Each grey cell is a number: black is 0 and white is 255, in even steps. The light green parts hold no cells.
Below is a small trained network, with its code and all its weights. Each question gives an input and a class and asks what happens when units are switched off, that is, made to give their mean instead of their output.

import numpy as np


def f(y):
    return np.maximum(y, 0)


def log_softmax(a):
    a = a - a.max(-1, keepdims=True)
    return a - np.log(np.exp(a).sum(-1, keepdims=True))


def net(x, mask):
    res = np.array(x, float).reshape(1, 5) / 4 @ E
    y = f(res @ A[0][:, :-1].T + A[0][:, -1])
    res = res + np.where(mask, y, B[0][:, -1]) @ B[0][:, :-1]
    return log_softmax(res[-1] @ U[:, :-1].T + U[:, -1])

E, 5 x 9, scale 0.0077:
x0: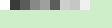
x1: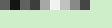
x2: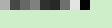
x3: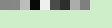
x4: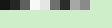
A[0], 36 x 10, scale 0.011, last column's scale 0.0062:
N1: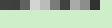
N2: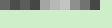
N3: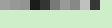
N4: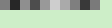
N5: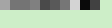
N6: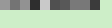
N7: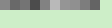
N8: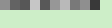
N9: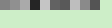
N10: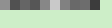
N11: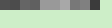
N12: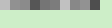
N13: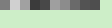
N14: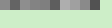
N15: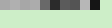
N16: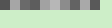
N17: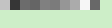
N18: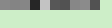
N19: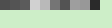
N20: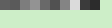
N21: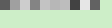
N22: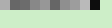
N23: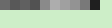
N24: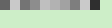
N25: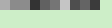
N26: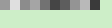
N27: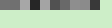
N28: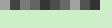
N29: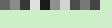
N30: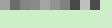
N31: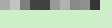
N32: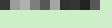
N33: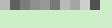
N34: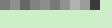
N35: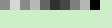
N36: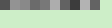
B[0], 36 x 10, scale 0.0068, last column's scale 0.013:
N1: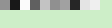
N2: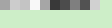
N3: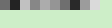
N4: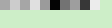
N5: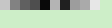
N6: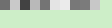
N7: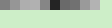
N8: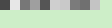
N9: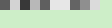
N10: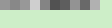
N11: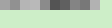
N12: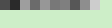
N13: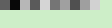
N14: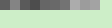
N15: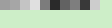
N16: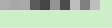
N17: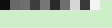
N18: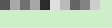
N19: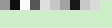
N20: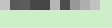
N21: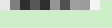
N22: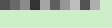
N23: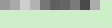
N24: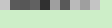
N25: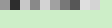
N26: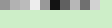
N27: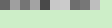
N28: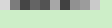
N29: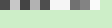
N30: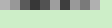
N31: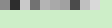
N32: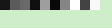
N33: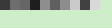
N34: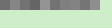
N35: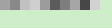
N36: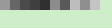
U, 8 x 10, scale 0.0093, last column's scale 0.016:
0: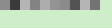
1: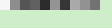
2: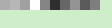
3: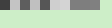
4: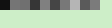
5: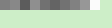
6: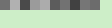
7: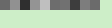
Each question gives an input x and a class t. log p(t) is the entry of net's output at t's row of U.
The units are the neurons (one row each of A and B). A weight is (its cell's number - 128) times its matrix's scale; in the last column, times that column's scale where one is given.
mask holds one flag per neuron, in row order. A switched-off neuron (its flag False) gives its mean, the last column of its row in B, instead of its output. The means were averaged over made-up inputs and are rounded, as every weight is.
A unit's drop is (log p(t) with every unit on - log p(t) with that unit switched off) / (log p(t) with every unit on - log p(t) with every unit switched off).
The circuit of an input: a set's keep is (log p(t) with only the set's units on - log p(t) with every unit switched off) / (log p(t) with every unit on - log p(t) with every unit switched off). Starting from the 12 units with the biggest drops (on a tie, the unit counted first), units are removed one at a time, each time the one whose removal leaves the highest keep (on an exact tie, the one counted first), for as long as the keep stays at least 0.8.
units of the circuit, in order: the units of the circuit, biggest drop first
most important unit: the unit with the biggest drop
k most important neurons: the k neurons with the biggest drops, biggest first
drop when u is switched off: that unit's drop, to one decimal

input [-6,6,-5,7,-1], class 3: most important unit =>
N9
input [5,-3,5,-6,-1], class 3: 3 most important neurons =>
[N29; N8; N21]
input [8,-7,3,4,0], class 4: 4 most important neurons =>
[N17; N33; N22; N4]
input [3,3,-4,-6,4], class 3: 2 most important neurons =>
[N29; N8]
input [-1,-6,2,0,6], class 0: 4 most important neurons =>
[N19; N1; N4; N2]
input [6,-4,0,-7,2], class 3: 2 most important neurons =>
[N29; N8]
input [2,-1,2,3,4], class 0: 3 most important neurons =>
[N29; N1; N19]
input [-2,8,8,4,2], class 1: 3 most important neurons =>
[N5; N20; N28]
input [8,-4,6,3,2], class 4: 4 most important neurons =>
[N17; N33; N22; N21]
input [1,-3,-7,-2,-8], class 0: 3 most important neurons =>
[N31; N3; N13]
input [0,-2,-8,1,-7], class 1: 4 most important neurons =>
[N21; N24; N36; N1]
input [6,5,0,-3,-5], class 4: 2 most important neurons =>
[N17; N33]
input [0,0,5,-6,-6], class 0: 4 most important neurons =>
[N25; N31; N13; N9]
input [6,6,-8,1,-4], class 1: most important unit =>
N21
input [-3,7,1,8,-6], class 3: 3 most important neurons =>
[N9; N6; N18]
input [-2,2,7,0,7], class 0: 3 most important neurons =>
[N1; N19; N21]
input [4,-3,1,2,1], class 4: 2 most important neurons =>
[N4; N2]
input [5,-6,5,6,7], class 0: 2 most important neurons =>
[N1; N19]
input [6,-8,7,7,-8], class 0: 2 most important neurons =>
[N3; N31]
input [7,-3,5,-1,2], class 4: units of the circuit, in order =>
[N17]
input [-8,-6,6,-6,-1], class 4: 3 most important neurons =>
[N32; N21; N13]
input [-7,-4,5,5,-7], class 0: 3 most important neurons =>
[N13; N17; N25]
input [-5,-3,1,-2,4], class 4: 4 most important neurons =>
[N32; N25; N31; N3]
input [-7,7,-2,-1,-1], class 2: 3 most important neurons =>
[N4; N2; N17]
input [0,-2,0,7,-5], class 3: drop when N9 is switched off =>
0.2
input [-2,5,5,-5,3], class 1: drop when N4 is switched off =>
-0.1
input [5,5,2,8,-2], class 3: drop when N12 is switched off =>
0.0
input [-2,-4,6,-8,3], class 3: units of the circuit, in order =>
[N29]
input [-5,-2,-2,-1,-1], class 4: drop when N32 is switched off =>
0.1
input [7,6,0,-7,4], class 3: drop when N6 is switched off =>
-0.1
